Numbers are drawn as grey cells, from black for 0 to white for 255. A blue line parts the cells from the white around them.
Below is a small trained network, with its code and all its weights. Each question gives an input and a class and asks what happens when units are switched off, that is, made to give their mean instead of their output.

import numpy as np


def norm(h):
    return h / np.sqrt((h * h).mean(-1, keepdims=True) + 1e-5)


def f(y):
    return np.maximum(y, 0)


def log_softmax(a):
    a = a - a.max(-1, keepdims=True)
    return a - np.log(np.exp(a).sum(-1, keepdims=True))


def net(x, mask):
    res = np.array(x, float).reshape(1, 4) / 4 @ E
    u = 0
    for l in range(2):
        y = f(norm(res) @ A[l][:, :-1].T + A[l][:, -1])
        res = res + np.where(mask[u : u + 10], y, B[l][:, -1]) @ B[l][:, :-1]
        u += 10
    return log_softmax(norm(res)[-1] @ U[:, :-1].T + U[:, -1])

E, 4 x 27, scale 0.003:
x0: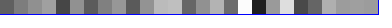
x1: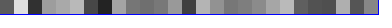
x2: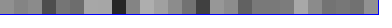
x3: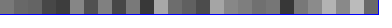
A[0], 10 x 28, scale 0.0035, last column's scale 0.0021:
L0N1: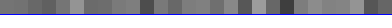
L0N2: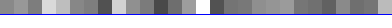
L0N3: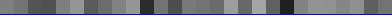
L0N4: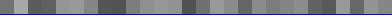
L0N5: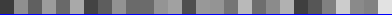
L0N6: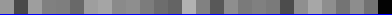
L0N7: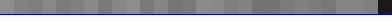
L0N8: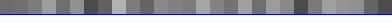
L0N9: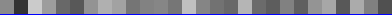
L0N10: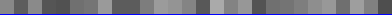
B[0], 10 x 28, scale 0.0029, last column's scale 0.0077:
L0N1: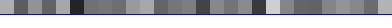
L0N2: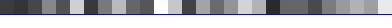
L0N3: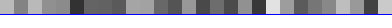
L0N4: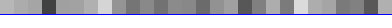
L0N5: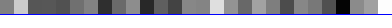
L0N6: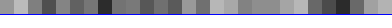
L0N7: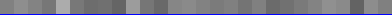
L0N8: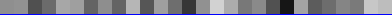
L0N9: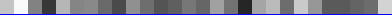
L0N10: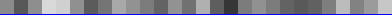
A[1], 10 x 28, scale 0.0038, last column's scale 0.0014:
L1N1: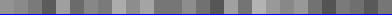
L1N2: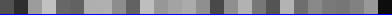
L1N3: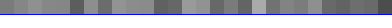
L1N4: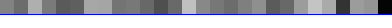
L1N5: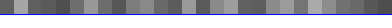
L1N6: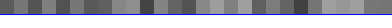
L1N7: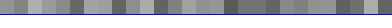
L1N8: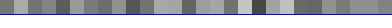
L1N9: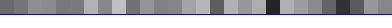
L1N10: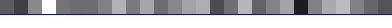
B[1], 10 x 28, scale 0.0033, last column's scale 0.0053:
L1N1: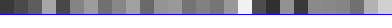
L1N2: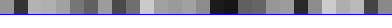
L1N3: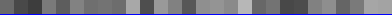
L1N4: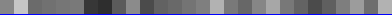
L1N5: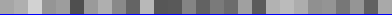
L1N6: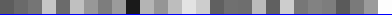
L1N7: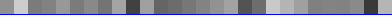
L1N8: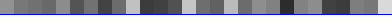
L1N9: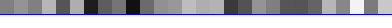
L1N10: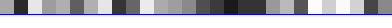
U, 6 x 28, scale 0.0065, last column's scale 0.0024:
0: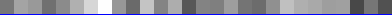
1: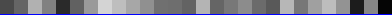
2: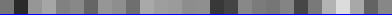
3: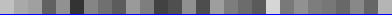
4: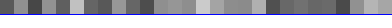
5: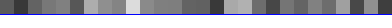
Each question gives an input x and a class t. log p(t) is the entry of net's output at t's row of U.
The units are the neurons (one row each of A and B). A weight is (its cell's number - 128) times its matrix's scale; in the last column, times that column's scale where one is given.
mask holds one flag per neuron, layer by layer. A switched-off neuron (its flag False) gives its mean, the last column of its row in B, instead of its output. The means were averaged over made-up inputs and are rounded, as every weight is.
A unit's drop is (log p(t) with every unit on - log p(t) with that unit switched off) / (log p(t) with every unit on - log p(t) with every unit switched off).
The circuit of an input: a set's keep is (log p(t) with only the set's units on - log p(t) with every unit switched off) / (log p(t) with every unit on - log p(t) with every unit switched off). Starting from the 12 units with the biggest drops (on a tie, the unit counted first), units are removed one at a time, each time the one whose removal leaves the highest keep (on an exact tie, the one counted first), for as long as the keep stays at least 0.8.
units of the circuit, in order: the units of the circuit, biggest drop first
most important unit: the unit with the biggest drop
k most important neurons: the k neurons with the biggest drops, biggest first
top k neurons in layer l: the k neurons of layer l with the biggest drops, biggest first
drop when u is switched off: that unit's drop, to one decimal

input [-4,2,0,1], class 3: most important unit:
L0N3
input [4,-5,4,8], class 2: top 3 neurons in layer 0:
L0N10; L0N5; L0N4
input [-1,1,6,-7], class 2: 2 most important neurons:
L0N5; L0N9
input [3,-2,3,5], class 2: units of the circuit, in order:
L0N10; L0N5
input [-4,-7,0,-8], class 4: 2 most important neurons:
L0N3; L1N9
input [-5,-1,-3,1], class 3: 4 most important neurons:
L0N3; L0N6; L0N1; L0N10
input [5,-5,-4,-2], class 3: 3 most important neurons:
L0N9; L0N2; L1N6
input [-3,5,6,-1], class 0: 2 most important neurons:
L0N4; L0N5
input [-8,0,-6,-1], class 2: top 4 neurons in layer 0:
L0N5; L0N2; L0N3; L0N9
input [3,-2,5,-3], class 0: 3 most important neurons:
L0N5; L1N8; L0N3
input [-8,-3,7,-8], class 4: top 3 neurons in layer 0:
L0N3; L0N9; L0N1
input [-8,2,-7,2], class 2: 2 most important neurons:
L0N5; L0N3
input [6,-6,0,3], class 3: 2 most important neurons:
L0N2; L0N9
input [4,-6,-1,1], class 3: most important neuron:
L0N9
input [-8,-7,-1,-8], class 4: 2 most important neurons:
L1N9; L1N1
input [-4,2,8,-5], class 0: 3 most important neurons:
L0N5; L0N2; L0N4
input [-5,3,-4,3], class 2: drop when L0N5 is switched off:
0.1
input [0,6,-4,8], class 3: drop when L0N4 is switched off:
0.2
